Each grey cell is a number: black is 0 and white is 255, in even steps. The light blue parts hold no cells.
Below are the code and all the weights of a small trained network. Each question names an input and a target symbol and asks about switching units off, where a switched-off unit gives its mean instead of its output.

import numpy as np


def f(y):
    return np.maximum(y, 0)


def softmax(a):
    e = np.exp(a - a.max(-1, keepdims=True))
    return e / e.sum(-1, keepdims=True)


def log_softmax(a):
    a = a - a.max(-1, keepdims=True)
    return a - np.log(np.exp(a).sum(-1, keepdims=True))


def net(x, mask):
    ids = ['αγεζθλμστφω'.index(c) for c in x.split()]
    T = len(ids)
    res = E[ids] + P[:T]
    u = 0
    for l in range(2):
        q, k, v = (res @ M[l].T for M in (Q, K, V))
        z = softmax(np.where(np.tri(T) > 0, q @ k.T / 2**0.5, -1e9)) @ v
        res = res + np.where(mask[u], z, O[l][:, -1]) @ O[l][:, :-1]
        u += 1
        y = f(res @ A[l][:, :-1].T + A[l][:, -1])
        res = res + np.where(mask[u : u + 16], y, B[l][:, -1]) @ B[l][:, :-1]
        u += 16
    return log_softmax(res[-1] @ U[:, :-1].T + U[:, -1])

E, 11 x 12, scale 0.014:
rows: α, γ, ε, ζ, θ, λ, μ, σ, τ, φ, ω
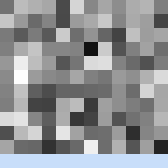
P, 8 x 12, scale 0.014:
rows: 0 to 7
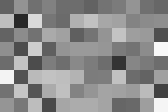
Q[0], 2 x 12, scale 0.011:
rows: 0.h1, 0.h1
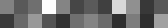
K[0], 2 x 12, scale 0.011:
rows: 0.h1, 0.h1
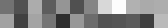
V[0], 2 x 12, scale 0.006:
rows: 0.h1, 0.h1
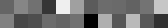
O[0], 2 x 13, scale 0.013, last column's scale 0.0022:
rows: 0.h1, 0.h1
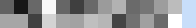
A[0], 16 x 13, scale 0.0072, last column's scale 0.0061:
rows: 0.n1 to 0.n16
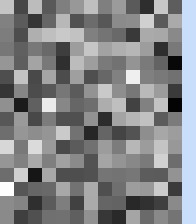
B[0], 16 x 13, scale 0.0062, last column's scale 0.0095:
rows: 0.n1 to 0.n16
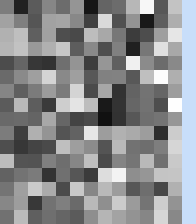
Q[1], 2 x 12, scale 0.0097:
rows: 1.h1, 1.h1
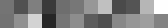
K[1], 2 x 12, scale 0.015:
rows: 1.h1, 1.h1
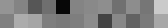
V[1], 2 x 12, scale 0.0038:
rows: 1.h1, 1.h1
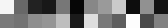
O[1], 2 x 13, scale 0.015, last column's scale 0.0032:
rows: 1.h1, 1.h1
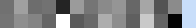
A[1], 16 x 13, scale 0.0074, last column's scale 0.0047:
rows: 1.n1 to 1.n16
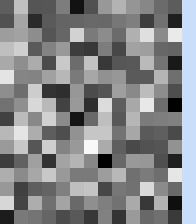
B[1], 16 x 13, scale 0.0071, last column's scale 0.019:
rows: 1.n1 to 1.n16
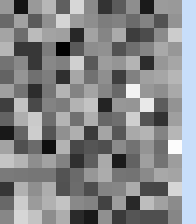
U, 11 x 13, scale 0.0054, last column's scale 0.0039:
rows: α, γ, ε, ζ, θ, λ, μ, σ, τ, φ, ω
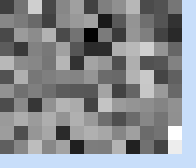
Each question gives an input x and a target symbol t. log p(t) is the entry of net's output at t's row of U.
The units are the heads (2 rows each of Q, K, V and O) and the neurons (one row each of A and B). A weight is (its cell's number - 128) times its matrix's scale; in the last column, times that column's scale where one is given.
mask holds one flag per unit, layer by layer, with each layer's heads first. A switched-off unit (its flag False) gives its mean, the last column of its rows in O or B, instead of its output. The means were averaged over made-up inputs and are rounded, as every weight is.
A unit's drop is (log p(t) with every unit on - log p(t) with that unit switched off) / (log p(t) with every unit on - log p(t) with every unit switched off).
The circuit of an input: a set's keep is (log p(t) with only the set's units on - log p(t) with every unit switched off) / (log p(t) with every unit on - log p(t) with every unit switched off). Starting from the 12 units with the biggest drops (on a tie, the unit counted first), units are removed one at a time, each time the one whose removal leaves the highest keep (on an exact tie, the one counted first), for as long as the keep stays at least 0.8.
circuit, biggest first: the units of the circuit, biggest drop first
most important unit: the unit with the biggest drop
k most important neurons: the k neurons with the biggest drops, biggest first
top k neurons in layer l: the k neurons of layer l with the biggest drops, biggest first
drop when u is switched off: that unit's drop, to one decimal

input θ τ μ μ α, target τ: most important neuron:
(0.n6)
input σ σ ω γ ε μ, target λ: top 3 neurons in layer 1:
(1.n7 1.n8 1.n11)
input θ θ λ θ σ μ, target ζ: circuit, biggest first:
(0.h1 0.n1)
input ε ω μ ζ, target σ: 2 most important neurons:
(0.n4 1.n5)
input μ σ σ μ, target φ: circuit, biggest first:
(1.n11 0.n8 1.h1)
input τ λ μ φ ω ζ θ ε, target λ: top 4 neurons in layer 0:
(0.n14 0.n8 0.n1 0.n15)
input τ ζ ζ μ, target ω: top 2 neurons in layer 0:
(0.n13 0.n8)
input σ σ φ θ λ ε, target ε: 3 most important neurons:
(0.n8 1.n14 1.n12)
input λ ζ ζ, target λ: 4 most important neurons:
(1.n8 1.n9 0.n8 0.n11)
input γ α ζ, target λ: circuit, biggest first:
(1.n8 0.h1 0.n11)
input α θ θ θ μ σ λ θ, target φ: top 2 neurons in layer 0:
(0.n1 0.n8)
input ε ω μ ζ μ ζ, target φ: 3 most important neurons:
(1.n11 0.n8 0.n11)
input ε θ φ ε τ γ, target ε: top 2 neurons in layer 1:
(1.n14 1.n12)
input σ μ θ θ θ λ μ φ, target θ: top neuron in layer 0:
(0.n1)
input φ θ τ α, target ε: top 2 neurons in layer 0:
(0.n8 0.n11)
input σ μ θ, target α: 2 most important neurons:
(1.n10 0.n1)
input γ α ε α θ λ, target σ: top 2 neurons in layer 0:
(0.n11 0.n3)
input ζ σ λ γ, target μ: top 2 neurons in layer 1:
(1.n11 1.n6)
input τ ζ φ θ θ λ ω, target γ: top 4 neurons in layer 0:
(0.n9 0.n4 0.n15 0.n1)
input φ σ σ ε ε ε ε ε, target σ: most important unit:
1.h1
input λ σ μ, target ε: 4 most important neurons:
(0.n9 1.n16 0.n2 1.n11)
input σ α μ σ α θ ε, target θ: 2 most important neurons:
(1.n9 0.n2)
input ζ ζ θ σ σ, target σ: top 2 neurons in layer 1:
(1.n3 1.n2)
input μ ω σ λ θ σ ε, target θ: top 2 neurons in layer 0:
(0.n2 0.n11)
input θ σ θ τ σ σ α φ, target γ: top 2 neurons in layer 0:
(0.n8 0.n3)
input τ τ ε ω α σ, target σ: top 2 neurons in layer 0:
(0.n2 0.n3)
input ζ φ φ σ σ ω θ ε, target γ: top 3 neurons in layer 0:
(0.n8 0.n3 0.n13)
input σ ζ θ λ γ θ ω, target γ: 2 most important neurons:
(0.n9 1.n1)
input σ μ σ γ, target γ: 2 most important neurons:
(0.n8 1.n11)
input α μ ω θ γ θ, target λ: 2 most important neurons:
(0.n4 0.n1)
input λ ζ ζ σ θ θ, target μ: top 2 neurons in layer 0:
(0.n8 0.n3)
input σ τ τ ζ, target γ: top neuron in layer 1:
(1.n11)
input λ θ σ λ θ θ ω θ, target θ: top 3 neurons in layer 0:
(0.n1 0.n3 0.n11)
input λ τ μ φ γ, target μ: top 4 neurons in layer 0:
(0.n8 0.n4 0.n11 0.n6)
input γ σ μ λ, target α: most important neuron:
(1.n10)
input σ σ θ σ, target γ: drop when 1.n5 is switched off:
0.0
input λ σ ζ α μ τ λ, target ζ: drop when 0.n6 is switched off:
0.1
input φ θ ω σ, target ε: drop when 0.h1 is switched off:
1.1
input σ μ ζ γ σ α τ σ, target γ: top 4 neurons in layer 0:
(0.n8 0.n3 0.n13 0.n6)
